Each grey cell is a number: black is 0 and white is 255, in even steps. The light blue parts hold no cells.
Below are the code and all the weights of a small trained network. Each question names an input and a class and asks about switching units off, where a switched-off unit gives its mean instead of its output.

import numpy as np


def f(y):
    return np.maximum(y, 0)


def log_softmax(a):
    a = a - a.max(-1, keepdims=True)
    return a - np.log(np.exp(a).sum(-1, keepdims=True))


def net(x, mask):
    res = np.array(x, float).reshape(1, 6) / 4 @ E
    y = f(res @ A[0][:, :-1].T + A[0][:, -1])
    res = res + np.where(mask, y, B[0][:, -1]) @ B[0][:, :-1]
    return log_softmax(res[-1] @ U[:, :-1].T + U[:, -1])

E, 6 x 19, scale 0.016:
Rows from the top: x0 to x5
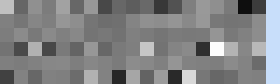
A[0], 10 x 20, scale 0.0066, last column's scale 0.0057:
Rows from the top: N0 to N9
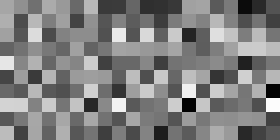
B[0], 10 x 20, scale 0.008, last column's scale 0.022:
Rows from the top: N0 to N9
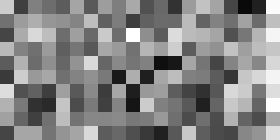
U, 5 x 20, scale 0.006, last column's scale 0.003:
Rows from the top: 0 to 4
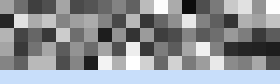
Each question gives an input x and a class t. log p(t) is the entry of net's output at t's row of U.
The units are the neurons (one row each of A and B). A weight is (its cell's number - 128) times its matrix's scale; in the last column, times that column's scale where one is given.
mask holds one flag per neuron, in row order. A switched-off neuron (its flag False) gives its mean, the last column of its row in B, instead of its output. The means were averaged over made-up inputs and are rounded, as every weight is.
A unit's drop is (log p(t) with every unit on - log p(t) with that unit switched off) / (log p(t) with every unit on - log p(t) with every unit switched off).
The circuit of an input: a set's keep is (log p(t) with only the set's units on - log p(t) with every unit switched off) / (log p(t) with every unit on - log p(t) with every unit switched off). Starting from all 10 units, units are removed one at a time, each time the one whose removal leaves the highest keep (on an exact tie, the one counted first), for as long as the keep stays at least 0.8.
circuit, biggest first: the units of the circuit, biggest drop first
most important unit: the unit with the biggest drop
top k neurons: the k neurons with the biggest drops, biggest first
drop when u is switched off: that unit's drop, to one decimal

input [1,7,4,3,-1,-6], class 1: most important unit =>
N2
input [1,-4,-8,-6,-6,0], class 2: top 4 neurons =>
N7, N2, N3, N0
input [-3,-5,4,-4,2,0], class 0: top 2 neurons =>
N2, N9
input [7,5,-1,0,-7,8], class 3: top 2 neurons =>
N0, N7
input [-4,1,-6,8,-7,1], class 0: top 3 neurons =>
N6, N0, N8
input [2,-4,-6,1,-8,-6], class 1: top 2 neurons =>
N2, N6
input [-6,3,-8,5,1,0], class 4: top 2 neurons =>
N7, N2
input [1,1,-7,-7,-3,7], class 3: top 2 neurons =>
N0, N9
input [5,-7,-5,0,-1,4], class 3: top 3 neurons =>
N7, N0, N6
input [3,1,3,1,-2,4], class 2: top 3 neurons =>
N2, N5, N6
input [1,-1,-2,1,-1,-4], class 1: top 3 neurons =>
N2, N6, N0
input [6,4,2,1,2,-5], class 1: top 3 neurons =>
N2, N6, N9
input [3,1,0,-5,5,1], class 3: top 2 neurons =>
N0, N6
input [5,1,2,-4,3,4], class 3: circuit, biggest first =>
N0
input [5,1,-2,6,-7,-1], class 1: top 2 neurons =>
N2, N7
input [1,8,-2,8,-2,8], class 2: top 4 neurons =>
N5, N3, N2, N1
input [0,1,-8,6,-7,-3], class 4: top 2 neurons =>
N2, N5
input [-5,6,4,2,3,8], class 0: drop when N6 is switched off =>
0.3
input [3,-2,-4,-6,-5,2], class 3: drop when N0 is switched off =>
0.3
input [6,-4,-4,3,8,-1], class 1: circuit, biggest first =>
N7
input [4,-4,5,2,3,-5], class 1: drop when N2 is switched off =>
0.7
